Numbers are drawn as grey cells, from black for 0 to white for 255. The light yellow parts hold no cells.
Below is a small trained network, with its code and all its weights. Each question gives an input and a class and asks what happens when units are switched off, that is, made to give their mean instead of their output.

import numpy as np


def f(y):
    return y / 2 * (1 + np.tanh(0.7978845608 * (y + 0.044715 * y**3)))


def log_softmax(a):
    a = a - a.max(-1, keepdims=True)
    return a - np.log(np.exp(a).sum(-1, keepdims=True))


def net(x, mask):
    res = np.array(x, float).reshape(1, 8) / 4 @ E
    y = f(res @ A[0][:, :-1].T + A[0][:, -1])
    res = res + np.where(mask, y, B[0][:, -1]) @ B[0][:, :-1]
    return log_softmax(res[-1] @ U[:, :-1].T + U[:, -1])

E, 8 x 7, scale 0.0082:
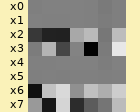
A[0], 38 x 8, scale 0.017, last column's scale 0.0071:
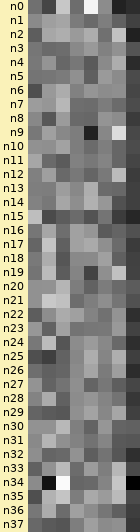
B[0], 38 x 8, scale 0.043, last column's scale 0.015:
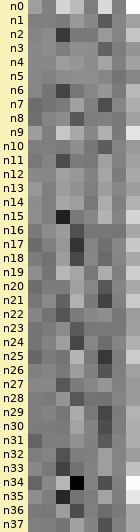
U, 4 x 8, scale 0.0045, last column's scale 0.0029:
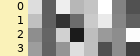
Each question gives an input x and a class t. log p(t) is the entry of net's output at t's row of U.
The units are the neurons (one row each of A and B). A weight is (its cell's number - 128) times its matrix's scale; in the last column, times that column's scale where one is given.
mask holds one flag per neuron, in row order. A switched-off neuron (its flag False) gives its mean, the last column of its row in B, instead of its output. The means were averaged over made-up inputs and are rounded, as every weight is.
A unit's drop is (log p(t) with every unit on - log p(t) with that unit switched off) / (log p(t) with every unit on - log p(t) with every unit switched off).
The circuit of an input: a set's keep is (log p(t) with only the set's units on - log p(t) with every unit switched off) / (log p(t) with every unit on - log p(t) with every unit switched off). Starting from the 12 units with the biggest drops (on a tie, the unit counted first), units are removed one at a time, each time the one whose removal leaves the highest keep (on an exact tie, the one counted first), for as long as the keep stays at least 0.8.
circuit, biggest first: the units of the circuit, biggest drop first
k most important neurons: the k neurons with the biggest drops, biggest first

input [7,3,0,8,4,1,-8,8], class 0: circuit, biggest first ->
n9
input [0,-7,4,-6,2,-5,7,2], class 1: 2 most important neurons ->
n35, n2
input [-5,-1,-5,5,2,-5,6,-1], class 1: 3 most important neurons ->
n35, n0, n2
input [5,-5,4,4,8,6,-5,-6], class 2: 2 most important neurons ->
n35, n0
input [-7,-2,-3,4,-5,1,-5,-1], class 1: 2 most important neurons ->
n0, n15
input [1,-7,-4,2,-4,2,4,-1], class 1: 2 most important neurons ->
n35, n25
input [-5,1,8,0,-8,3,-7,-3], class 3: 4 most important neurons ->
n25, n29, n35, n37
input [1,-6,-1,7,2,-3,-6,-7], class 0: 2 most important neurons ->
n34, n19
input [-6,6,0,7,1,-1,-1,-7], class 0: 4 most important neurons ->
n19, n34, n9, n12
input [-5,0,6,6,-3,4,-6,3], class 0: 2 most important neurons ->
n9, n35
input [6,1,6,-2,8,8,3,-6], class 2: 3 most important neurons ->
n17, n24, n21
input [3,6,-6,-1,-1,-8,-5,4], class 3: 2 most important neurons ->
n7, n35
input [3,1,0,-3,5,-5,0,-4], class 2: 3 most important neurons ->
n9, n19, n17
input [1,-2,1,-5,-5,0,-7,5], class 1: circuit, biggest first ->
n15
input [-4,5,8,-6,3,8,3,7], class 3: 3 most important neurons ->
n25, n29, n37
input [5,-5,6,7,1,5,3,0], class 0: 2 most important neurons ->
n9, n19
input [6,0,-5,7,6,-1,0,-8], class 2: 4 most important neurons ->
n0, n17, n24, n18
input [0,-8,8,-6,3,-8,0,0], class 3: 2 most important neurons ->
n25, n29
